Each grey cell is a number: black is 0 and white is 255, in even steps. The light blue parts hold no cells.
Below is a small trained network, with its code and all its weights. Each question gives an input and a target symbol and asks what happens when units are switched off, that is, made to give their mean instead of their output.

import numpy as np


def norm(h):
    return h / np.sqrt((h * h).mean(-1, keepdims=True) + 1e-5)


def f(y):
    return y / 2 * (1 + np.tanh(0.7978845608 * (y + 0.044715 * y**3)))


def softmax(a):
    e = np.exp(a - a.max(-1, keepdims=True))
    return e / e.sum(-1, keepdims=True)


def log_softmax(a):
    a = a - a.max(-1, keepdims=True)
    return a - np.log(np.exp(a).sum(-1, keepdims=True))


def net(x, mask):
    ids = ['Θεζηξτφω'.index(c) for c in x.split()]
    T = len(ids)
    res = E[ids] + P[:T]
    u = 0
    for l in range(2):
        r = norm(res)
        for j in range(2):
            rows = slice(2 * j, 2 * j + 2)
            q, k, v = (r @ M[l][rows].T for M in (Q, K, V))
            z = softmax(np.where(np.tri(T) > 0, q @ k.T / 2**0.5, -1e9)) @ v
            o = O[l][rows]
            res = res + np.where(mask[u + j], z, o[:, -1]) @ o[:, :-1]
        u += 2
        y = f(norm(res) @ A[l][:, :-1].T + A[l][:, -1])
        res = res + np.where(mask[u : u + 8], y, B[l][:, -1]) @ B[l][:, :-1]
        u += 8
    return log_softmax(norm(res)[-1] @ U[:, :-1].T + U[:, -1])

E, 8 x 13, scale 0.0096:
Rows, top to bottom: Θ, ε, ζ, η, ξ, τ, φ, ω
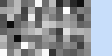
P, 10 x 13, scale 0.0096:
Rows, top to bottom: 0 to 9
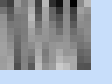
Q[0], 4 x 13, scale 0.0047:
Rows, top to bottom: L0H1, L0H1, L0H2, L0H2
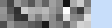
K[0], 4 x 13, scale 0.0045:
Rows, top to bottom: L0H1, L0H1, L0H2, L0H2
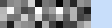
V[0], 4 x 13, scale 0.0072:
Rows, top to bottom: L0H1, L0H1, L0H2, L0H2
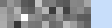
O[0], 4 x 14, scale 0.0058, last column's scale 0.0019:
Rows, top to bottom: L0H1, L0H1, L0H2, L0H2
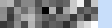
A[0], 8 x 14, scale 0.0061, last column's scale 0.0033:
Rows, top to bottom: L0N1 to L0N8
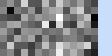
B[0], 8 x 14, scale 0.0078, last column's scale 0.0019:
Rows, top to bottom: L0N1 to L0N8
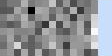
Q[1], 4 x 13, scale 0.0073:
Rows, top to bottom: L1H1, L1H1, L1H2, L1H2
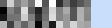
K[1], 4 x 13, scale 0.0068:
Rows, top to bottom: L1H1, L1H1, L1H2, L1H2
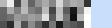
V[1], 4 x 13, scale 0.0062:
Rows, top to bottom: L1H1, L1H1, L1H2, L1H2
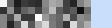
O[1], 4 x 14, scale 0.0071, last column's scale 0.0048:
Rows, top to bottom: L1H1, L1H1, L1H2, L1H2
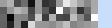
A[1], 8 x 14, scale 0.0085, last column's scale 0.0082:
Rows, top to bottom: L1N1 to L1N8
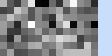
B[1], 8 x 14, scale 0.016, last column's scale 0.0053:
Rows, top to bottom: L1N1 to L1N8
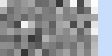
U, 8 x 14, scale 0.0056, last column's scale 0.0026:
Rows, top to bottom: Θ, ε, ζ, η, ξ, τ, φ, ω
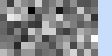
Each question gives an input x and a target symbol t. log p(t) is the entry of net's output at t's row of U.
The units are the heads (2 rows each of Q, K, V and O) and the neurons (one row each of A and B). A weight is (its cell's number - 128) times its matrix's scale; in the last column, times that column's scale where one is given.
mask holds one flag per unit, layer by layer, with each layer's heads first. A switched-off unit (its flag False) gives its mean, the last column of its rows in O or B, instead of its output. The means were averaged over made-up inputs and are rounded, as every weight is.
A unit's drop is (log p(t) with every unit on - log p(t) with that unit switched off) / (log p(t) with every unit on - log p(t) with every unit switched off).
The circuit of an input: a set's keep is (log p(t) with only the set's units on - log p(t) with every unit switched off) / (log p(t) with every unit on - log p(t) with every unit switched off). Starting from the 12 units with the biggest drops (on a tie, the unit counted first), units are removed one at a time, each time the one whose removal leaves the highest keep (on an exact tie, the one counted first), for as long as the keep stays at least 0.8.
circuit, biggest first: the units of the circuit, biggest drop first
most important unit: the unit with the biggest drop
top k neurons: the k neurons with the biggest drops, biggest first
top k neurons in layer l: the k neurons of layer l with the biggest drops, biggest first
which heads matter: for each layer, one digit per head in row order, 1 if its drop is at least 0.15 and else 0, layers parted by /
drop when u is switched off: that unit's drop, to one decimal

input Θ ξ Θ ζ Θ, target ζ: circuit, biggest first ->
[L1H2 L1H1]
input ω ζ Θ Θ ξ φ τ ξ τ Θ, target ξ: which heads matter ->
01 / 10
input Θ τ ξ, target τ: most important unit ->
L0H2
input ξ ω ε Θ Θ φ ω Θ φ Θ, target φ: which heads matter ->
00 / 01
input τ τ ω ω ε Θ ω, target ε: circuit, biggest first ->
[L0H1 L1H2 L1N1]
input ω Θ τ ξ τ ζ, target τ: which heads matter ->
00 / 10
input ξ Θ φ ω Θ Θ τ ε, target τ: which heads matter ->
10 / 10
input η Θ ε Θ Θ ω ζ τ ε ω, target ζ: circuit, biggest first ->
[L0H1 L1H2 L1H1 L1N3]
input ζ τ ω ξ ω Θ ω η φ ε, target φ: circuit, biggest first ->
[L0H2 L1N4]
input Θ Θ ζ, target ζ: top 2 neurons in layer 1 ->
[L1N1 L1N4]
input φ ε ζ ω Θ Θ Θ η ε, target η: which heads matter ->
10 / 00
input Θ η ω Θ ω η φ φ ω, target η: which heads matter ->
10 / 01
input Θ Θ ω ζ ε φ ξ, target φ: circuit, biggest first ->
[L0H2 L0H1 L1N4]
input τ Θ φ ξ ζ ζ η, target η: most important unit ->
L1N6
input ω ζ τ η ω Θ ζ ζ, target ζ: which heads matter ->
10 / 11
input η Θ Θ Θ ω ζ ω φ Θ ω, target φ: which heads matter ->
10 / 01
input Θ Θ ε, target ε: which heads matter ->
11 / 01
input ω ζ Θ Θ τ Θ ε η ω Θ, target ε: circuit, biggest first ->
[L0H2 L1H2 L1N1]
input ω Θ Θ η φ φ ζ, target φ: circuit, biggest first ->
[L0H2 L1N4]
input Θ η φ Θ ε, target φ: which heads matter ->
10 / 00
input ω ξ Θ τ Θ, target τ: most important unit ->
L1H1
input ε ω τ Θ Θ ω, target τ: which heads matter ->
10 / 10
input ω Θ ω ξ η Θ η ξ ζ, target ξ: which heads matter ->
00 / 10
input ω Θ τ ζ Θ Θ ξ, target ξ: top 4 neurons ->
[L0N7 L0N1 L1N1 L1N4]
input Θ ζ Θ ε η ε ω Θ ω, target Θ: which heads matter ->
10 / 11
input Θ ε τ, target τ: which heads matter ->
11 / 10
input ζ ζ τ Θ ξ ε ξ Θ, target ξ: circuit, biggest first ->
[L1H1]
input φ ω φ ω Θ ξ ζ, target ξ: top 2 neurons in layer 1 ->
[L1N1 L1N5]
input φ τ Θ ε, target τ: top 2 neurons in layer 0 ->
[L0N7 L0N3]
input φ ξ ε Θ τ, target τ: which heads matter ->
10 / 10
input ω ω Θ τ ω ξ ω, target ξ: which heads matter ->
10 / 10
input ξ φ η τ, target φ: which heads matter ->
11 / 00
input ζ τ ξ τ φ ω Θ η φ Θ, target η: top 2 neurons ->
[L0N2 L1N6]
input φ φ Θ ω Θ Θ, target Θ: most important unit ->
L0H2
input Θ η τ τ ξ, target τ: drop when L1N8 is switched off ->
0.1
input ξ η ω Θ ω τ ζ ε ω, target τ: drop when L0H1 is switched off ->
1.2
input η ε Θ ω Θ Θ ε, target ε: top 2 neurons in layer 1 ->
[L1N1 L1N2]
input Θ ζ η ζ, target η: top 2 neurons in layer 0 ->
[L0N3 L0N4]
